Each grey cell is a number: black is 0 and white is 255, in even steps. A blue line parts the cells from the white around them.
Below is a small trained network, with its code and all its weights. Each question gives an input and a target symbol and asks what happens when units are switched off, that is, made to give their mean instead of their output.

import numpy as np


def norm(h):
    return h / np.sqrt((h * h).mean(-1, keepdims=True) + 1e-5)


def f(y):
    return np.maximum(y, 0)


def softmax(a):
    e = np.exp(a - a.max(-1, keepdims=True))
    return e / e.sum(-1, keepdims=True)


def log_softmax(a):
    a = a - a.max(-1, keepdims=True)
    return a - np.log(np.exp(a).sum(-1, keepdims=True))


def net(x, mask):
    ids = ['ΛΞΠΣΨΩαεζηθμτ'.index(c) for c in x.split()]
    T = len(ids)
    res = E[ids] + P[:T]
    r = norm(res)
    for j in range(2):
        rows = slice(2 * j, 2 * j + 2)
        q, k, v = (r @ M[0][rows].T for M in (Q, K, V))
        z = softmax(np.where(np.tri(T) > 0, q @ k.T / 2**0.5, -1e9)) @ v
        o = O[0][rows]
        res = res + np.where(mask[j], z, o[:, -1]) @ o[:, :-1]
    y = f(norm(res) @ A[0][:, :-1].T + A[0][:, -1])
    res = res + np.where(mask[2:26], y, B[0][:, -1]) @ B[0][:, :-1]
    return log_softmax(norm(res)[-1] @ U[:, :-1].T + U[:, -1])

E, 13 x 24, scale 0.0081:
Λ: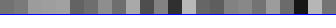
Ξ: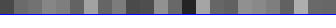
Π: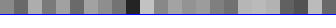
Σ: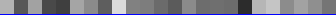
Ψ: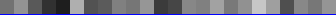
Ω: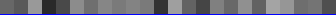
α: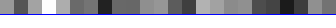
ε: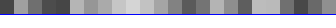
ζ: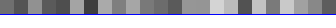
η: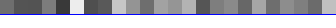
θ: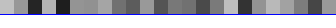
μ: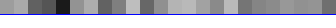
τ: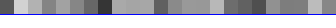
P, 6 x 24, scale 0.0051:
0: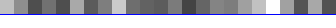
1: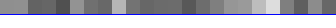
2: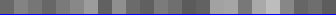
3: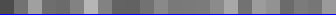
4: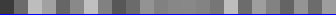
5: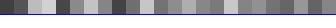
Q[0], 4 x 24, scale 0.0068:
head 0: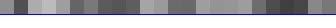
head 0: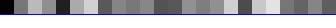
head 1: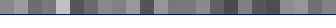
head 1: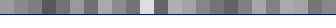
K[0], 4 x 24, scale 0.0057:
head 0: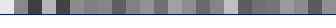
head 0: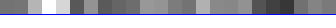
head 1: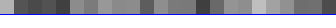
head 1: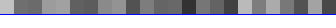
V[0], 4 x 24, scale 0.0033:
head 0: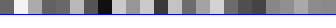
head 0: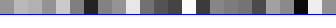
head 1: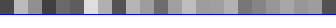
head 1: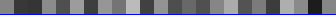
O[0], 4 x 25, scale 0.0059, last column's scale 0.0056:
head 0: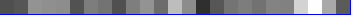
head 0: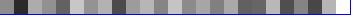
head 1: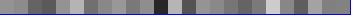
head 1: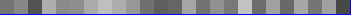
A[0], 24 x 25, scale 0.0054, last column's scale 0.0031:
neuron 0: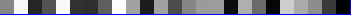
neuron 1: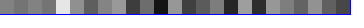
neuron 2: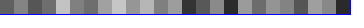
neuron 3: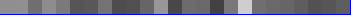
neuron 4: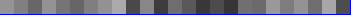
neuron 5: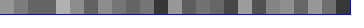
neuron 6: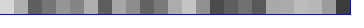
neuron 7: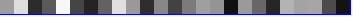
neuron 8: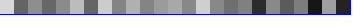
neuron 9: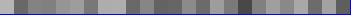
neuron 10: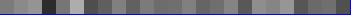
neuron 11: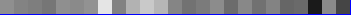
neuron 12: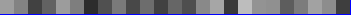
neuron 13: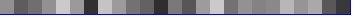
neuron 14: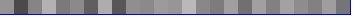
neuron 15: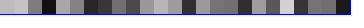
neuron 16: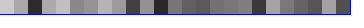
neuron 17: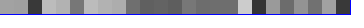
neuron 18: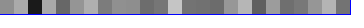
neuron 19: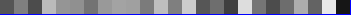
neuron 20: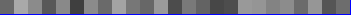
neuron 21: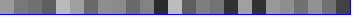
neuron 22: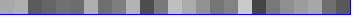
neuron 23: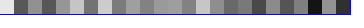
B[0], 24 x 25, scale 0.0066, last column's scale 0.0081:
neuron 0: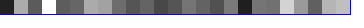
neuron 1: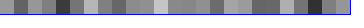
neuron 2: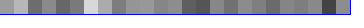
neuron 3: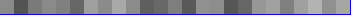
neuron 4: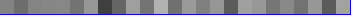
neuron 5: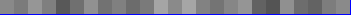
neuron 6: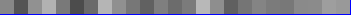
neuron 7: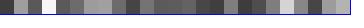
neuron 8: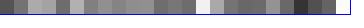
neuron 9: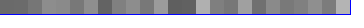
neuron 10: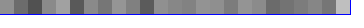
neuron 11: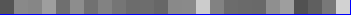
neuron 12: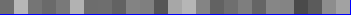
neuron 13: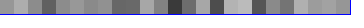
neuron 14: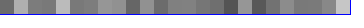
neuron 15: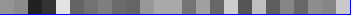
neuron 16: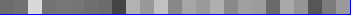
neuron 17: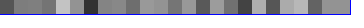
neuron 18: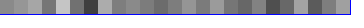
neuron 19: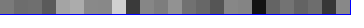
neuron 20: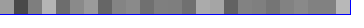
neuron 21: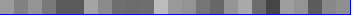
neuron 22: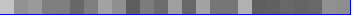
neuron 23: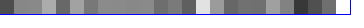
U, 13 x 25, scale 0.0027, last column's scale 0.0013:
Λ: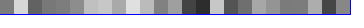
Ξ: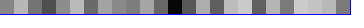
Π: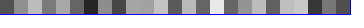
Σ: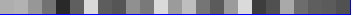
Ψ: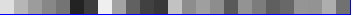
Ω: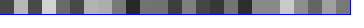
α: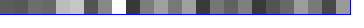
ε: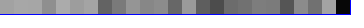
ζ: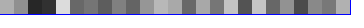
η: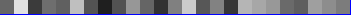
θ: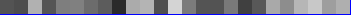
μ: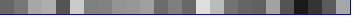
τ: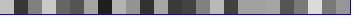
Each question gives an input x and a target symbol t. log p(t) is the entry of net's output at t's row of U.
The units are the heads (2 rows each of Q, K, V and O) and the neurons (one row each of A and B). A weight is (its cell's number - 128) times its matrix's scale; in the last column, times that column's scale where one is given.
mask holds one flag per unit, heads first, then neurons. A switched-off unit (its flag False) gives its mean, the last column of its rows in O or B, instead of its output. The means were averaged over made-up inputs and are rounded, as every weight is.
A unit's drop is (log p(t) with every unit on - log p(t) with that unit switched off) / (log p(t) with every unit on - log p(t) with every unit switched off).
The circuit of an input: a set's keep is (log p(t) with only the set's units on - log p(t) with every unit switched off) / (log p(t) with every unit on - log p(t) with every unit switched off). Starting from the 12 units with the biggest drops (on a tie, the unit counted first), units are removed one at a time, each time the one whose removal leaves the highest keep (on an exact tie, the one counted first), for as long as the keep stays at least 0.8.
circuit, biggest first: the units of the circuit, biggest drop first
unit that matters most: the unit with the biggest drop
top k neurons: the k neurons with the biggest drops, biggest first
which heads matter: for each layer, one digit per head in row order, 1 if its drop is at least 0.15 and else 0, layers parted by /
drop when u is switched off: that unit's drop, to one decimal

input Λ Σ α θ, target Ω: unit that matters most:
head 1
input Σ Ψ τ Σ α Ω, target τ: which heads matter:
11
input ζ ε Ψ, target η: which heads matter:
10
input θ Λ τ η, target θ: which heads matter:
10
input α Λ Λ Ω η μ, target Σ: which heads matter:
11
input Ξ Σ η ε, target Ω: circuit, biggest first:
(head 0; neuron 0)
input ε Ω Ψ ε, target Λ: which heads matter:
10
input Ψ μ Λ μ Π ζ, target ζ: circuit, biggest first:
(head 1; neuron 15; head 0)
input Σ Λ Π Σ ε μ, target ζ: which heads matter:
11
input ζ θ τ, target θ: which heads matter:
10
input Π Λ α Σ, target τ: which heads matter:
10
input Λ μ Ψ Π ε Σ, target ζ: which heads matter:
01
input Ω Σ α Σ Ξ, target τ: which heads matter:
10
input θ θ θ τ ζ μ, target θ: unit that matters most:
head 0
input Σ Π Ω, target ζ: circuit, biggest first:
(neuron 15; head 1)
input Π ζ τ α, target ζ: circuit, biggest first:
(head 1; head 0; neuron 15; neuron 8)
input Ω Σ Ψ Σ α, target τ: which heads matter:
10
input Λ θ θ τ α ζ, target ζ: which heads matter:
11
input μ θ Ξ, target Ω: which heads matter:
10
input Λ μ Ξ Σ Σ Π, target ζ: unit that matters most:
head 1
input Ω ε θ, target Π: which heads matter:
10
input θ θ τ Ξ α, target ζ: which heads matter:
11
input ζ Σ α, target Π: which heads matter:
11
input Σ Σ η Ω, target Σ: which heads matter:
10
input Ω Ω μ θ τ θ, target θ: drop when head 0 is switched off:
0.8
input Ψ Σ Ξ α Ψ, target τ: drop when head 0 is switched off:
0.8
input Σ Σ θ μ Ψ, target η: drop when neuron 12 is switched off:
0.3
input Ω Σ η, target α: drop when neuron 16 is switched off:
0.0
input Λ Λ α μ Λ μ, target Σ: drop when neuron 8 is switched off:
0.2
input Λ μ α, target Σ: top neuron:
(neuron 1)
